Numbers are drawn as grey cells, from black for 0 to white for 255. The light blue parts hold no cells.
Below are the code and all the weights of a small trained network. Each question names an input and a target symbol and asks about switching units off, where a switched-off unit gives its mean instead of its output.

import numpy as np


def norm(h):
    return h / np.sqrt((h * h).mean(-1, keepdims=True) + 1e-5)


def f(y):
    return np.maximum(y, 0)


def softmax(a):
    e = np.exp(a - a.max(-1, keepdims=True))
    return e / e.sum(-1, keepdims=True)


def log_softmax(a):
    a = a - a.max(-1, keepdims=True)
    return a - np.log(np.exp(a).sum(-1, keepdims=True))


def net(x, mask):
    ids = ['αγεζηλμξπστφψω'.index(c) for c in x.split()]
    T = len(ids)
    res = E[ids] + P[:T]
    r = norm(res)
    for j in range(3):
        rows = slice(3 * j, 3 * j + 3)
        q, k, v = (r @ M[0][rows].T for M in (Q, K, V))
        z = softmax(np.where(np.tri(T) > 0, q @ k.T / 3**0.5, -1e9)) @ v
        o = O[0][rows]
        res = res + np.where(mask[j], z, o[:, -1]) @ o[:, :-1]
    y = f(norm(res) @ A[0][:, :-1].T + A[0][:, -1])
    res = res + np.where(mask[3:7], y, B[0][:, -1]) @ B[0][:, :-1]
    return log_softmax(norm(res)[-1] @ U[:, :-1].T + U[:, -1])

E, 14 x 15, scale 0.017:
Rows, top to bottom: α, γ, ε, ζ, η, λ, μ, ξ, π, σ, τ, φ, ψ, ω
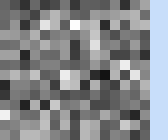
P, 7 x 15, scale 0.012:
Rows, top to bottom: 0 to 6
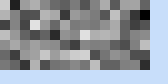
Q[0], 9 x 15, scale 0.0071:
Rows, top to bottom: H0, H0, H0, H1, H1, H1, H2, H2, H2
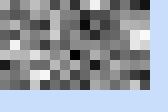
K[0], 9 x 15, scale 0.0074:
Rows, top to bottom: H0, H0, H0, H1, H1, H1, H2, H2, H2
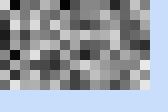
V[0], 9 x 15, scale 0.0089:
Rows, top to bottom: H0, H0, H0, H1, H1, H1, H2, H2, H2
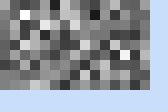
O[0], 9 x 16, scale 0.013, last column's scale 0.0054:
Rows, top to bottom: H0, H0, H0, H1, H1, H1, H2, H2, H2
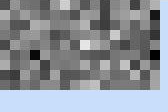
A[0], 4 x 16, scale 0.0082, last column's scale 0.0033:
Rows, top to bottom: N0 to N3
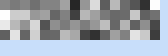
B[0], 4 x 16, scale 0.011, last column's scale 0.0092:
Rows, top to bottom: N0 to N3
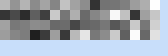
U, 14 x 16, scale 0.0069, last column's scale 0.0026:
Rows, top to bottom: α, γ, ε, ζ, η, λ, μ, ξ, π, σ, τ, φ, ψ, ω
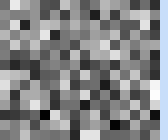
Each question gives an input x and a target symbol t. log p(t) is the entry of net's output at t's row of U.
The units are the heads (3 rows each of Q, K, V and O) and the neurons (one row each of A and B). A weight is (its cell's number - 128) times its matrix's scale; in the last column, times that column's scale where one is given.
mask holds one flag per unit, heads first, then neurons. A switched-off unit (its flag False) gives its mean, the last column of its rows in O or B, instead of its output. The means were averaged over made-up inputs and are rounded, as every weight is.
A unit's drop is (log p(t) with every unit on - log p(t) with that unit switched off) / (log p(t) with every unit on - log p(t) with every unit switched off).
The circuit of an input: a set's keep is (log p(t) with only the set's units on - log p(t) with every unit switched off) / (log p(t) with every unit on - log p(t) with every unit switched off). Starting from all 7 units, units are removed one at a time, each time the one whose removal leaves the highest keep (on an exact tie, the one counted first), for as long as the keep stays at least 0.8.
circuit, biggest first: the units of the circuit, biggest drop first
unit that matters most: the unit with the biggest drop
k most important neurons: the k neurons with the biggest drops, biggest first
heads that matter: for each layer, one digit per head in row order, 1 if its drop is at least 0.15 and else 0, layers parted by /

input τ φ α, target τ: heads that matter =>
011
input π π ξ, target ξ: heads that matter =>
000
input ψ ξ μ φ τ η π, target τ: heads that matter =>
011
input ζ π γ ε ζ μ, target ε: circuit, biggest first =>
H2
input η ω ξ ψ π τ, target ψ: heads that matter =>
010
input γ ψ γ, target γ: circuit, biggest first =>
H1; H2
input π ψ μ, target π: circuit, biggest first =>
H2; H0
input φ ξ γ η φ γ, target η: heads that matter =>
010
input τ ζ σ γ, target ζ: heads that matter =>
010
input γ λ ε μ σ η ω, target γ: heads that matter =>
010
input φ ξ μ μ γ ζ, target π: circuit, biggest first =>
H0; N0
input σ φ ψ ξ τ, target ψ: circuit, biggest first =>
H1; N1
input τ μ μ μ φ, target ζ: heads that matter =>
011
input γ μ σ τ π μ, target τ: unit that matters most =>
H1
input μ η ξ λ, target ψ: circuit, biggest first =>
H1; N3
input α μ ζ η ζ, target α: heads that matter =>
100
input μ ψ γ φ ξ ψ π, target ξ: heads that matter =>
001
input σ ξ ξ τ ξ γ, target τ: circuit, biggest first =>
H1; H2
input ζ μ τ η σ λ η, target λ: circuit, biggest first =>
H0; N1
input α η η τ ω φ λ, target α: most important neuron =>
N0
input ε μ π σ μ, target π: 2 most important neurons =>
N3; N1
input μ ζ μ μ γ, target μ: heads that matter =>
110
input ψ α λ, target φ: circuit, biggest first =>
N1; H0
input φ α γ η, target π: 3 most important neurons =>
N0; N3; N1
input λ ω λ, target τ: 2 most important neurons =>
N2; N1
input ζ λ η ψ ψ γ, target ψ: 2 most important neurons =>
N1; N3
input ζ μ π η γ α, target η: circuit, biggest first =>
H1
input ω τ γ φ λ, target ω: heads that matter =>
011
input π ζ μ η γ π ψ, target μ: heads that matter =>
010
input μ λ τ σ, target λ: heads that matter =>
110
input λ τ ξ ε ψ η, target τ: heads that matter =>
010
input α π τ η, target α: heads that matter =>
100
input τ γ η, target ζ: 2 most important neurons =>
N0; N2
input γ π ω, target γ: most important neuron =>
N3
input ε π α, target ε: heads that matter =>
101
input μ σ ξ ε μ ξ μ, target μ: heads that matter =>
110
